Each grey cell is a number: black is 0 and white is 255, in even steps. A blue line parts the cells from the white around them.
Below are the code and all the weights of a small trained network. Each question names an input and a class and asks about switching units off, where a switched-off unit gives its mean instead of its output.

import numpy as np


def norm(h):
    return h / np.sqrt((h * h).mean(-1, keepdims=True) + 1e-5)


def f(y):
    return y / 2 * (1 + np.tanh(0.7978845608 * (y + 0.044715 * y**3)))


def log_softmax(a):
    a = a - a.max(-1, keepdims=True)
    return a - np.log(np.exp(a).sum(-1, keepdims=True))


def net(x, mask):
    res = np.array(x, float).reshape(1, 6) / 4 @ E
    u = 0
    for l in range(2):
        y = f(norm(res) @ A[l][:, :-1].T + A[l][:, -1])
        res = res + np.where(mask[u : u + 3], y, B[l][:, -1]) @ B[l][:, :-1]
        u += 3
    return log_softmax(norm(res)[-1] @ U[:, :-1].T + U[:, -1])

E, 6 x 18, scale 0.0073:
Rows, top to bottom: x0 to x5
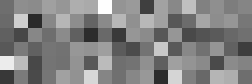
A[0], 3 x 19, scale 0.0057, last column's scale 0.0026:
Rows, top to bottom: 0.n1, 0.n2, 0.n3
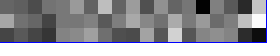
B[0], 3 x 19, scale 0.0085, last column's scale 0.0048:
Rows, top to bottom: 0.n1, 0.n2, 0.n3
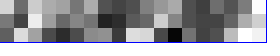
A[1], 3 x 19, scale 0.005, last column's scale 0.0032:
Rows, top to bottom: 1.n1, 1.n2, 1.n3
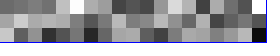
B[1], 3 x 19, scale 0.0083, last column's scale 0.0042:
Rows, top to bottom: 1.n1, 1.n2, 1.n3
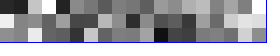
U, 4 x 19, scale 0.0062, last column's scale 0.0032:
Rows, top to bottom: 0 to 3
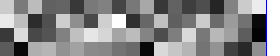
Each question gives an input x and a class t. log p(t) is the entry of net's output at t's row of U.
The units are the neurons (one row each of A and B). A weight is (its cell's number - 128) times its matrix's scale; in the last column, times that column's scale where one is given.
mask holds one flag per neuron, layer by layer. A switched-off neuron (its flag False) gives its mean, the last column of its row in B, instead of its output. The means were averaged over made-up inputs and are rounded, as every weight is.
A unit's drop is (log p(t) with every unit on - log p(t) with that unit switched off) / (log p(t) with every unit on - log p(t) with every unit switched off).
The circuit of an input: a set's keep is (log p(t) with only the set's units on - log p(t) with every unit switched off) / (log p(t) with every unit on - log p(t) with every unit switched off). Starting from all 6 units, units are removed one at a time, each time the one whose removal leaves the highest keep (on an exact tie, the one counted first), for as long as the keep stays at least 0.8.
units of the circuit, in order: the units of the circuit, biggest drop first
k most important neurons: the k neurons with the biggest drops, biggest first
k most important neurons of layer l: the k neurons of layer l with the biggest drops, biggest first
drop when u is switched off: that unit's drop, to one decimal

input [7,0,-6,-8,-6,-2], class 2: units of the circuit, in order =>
[0.n1]
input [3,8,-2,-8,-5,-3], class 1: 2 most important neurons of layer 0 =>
[0.n3; 0.n1]
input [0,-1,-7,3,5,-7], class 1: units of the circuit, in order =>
[0.n3; 0.n1]
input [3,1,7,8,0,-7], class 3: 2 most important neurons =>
[0.n3; 1.n1]
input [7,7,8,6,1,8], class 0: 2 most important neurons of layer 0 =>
[0.n3; 0.n1]
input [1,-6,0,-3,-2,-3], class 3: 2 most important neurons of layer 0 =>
[0.n3; 0.n2]
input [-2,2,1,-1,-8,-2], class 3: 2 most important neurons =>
[0.n3; 1.n2]
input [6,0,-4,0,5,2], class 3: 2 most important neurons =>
[0.n3; 1.n1]
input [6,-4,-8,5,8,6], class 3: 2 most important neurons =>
[1.n1; 0.n3]
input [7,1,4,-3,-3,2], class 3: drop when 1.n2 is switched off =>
0.0
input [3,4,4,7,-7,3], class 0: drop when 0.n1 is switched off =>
0.4
